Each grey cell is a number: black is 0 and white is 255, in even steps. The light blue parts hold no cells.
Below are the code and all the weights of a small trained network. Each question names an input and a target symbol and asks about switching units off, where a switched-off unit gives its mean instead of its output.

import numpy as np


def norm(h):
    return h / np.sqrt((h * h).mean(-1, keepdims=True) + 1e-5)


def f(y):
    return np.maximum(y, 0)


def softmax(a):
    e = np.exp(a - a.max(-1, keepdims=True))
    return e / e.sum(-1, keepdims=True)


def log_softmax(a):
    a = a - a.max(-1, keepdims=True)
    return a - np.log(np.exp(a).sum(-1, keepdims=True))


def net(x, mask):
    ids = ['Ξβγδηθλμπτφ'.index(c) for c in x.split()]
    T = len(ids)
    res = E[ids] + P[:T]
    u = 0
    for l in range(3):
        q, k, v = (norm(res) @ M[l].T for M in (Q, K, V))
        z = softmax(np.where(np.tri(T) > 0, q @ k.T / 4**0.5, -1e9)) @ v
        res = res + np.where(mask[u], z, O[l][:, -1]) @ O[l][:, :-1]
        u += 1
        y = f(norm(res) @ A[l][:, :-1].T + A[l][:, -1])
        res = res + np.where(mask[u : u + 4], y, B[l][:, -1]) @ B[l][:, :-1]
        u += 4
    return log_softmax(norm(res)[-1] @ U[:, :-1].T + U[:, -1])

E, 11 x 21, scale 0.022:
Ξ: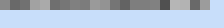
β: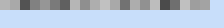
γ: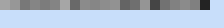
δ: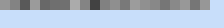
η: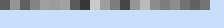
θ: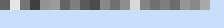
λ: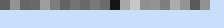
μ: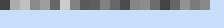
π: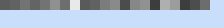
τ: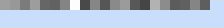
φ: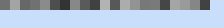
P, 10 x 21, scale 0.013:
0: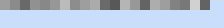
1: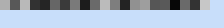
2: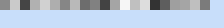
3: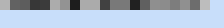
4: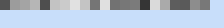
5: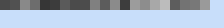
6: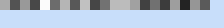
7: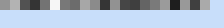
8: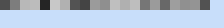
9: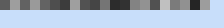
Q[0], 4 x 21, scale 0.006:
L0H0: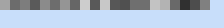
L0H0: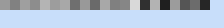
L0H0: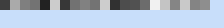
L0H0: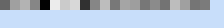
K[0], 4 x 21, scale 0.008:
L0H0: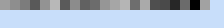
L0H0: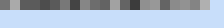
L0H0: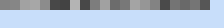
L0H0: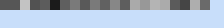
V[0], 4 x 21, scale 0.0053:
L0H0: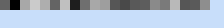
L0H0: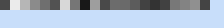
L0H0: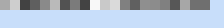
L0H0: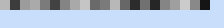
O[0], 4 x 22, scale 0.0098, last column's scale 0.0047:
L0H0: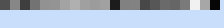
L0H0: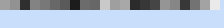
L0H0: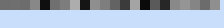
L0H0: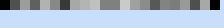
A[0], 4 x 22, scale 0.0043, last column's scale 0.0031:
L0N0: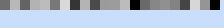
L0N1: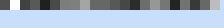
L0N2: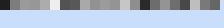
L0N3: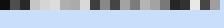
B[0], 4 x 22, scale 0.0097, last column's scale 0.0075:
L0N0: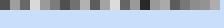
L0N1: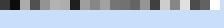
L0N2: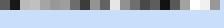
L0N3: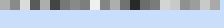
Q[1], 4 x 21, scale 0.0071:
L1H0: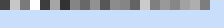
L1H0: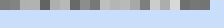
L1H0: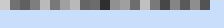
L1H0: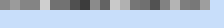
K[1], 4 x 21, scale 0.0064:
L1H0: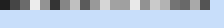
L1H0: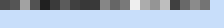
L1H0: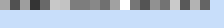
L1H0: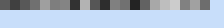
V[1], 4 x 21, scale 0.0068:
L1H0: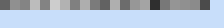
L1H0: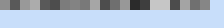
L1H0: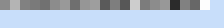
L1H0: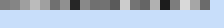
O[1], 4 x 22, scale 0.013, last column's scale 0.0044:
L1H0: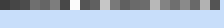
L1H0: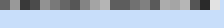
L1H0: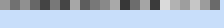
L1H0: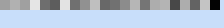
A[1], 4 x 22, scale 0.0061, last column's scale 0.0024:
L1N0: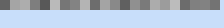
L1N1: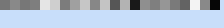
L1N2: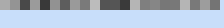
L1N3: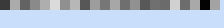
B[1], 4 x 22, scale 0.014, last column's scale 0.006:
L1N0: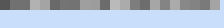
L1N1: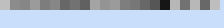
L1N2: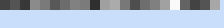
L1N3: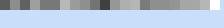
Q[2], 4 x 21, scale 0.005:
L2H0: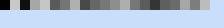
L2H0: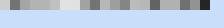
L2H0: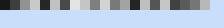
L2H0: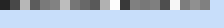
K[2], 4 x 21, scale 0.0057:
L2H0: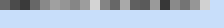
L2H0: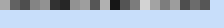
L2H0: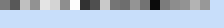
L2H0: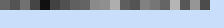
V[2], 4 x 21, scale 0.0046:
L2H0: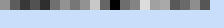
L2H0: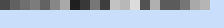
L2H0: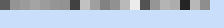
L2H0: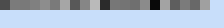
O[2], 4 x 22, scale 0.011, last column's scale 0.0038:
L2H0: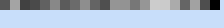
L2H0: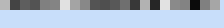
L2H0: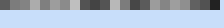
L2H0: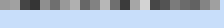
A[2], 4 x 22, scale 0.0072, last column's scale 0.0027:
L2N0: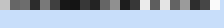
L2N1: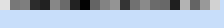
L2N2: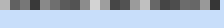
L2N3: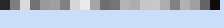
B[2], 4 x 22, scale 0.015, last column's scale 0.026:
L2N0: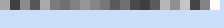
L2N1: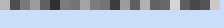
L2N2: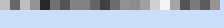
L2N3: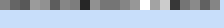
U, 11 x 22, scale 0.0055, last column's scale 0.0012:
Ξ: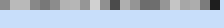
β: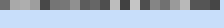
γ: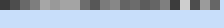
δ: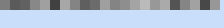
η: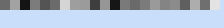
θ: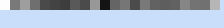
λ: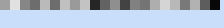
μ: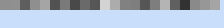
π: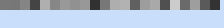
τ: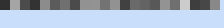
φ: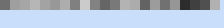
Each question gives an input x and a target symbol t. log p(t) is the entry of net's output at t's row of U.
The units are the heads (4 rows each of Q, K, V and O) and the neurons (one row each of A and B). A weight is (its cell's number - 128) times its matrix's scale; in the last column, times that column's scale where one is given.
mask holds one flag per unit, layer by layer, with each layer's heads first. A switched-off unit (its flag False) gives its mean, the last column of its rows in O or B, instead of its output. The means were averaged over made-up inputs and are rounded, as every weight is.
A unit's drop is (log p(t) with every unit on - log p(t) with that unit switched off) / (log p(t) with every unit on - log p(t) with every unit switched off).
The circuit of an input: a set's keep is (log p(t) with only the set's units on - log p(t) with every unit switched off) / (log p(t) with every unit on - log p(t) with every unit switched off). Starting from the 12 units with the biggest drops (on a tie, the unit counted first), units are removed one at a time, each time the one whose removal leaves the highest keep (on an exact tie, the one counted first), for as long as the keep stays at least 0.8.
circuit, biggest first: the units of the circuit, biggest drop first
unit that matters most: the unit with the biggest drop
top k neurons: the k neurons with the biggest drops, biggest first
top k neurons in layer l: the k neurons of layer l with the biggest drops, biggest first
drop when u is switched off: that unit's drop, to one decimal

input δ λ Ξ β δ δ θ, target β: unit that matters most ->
L0H0
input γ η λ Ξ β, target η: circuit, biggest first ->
(L0H0, L2N0)
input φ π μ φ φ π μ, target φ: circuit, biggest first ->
(L1H0, L2N0)
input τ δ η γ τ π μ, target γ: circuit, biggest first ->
(L0H0, L2N1, L0N2)
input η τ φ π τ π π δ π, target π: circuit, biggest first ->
(L1H0, L2N0, L0H0, L1N3)
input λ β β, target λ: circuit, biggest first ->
(L0H0, L2N1, L2H0)
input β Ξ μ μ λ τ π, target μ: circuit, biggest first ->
(L0H0, L2N0, L0N0)
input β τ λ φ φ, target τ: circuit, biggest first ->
(L2N1, L1H0)
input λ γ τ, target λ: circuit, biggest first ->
(L0H0, L2N1, L2N0)
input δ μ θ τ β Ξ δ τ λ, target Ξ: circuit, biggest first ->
(L0H0, L0N3, L2N0)
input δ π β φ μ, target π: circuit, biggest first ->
(L1H0, L2N0, L1N3)
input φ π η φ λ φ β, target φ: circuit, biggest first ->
(L1H0, L2N0)
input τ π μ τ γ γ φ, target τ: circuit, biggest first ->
(L1H0, L2N1)
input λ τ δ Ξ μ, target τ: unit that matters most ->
L1H0
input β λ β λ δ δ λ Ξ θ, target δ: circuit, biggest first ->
(L0H0, L2N3)
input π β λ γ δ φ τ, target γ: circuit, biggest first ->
(L0H0, L2N1, L1H0)
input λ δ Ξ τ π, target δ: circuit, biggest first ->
(L2N3, L0H0, L2H0, L2N0)
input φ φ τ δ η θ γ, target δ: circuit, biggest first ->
(L0H0, L2N3, L2N0)
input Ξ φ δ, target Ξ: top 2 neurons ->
(L0N3, L2N0)
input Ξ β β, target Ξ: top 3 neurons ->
(L0N3, L1N1, L2N0)
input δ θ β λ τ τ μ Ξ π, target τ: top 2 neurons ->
(L2N1, L1N3)
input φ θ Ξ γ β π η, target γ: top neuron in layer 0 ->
(L0N2)
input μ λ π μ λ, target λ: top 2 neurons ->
(L2N1, L1N0)
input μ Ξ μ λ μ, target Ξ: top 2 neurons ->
(L0N3, L2N0)
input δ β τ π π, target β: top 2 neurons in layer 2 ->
(L2N0, L2N1)
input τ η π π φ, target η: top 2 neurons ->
(L2N0, L1N3)
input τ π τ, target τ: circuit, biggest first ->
(L1H0)
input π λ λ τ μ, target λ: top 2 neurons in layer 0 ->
(L0N0, L0N2)
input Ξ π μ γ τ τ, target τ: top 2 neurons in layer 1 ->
(L1N3, L1N1)
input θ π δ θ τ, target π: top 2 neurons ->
(L2N0, L1N1)
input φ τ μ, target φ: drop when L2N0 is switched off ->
0.2
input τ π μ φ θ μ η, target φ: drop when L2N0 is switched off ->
0.4
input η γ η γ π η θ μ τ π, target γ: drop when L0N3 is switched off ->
0.1
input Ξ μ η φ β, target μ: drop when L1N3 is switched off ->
0.0
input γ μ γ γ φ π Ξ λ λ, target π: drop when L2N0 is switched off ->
0.2
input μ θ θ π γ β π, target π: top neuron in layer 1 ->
(L1N1)
